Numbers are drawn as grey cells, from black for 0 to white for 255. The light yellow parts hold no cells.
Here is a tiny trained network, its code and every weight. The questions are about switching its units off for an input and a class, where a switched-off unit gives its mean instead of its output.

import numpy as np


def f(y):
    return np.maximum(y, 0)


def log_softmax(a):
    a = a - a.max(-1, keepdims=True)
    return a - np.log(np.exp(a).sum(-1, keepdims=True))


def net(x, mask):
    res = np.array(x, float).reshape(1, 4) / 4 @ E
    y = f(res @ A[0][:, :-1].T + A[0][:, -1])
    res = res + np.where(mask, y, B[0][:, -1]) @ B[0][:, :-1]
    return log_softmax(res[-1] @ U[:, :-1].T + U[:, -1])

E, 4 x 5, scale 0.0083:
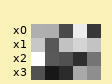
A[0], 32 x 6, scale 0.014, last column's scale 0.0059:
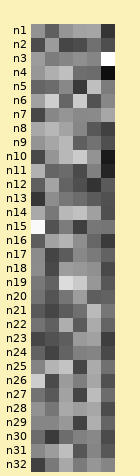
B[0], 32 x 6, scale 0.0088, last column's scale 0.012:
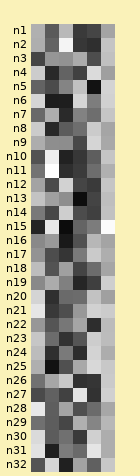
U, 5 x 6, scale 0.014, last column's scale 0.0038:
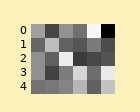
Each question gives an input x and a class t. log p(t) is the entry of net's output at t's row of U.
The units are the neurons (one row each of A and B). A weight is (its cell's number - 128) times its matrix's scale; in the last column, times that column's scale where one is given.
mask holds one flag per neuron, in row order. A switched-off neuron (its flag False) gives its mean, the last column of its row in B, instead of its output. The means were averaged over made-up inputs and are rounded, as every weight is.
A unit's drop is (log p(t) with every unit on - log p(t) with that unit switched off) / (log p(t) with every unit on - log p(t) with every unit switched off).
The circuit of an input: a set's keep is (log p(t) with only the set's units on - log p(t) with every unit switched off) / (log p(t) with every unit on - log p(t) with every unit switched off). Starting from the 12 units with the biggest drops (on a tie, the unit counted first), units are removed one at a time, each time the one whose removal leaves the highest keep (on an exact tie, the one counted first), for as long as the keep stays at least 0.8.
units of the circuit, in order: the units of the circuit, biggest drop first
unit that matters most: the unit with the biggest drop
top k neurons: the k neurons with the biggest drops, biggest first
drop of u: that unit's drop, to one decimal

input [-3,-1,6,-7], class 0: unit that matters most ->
n25
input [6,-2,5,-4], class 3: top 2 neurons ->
(n6 n10)
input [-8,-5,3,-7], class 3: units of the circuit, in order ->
(n5 n27)
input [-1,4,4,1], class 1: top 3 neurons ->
(n15 n2 n12)
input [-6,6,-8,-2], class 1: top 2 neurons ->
(n10 n19)
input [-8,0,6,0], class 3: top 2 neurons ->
(n5 n27)
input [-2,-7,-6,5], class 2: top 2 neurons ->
(n2 n15)
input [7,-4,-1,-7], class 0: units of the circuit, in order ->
(n8 n4)
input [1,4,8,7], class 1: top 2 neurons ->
(n15 n11)
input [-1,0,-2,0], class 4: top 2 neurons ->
(n15 n11)
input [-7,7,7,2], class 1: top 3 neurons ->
(n15 n11 n26)
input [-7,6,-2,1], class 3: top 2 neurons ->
(n27 n2)
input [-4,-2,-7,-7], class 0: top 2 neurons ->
(n25 n31)
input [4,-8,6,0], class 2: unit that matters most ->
n12
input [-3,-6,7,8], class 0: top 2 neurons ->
(n21 n24)
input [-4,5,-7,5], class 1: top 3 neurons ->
(n10 n19 n32)
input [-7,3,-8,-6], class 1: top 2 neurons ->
(n10 n32)
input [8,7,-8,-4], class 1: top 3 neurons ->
(n10 n19 n16)
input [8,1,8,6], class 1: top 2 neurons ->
(n15 n11)
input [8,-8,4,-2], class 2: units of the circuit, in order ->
(n12)
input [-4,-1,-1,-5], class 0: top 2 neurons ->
(n31 n9)
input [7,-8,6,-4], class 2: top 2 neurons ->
(n12 n2)
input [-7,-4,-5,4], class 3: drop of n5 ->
0.2
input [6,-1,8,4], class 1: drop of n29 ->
0.0
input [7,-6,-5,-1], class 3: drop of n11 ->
0.1
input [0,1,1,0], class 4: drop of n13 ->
0.3
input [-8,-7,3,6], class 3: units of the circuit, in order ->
(n5)
